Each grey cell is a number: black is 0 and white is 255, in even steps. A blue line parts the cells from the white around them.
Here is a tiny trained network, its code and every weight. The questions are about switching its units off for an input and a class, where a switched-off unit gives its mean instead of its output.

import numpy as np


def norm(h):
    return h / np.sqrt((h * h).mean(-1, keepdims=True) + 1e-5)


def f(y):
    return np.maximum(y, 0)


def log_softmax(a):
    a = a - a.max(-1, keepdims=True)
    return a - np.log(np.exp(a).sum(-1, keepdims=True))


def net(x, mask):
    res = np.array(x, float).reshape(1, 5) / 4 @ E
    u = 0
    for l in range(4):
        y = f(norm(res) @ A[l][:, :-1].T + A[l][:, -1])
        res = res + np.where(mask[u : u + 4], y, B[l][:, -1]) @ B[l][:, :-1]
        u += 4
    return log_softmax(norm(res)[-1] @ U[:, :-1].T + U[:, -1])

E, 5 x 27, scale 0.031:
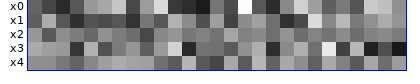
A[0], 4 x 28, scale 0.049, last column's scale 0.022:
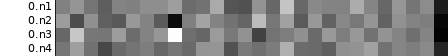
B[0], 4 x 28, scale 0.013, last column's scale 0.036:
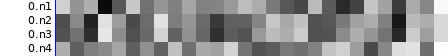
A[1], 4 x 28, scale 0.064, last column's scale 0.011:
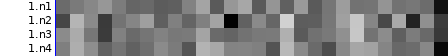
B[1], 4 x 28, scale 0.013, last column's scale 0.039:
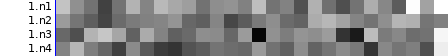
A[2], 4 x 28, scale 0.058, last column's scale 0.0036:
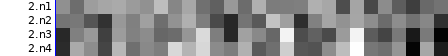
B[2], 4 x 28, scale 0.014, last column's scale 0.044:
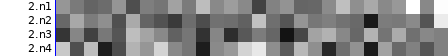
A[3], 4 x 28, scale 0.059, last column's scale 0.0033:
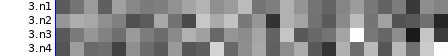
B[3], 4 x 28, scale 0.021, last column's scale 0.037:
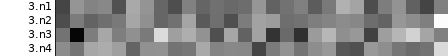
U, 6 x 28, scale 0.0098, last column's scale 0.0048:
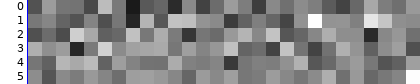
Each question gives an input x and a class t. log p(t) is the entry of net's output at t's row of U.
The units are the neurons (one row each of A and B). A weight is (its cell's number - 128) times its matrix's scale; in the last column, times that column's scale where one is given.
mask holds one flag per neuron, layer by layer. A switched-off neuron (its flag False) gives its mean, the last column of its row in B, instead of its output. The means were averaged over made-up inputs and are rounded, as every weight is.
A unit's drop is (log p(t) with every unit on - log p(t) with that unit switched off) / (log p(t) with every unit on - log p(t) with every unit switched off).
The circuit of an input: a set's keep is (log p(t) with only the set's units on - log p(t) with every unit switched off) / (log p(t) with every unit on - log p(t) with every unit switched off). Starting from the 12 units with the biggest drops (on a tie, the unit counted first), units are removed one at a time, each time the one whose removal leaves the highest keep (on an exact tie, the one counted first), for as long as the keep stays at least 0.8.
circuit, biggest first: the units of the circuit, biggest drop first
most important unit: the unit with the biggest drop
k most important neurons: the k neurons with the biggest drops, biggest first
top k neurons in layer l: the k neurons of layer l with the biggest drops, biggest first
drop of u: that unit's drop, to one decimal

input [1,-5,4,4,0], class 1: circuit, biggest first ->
[2.n1]
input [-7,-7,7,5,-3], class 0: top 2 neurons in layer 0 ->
[0.n4, 0.n3]
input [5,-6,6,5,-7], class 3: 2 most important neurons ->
[1.n1, 0.n1]
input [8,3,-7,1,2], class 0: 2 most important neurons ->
[2.n2, 0.n2]
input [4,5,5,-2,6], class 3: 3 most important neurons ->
[0.n1, 2.n1, 0.n3]
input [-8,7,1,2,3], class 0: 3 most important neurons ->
[3.n2, 1.n4, 2.n1]
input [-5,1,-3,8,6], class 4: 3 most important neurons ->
[1.n3, 1.n1, 2.n2]
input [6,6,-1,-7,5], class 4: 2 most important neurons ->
[3.n4, 2.n1]
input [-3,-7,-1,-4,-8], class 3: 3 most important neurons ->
[1.n1, 0.n1, 0.n4]
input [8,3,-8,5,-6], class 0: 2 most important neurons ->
[2.n2, 0.n2]
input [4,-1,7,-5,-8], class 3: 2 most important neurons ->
[1.n1, 0.n3]
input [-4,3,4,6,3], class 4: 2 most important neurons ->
[1.n3, 0.n3]
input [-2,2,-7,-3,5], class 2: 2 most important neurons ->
[0.n3, 1.n1]
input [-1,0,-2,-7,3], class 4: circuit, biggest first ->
[3.n4]
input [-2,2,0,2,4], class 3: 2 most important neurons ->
[0.n1, 2.n1]
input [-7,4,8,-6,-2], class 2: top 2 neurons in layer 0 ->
[0.n2, 0.n1]
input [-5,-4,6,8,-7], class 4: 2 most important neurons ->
[1.n3, 0.n3]
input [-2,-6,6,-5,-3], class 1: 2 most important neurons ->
[2.n1, 0.n3]
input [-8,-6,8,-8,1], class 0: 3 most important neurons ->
[3.n2, 0.n3, 1.n4]
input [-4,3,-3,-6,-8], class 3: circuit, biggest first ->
[1.n1]
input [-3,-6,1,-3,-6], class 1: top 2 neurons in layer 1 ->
[1.n4, 1.n3]
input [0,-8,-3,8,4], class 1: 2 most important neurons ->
[2.n1, 3.n4]
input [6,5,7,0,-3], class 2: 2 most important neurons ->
[0.n2, 3.n2]
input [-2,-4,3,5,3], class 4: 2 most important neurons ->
[1.n3, 0.n3]
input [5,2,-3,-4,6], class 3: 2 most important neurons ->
[0.n1, 3.n2]
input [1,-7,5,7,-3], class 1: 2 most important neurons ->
[2.n1, 3.n4]
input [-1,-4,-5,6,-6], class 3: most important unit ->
1.n1
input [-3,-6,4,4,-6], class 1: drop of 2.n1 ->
1.4
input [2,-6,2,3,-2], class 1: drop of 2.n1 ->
1.6
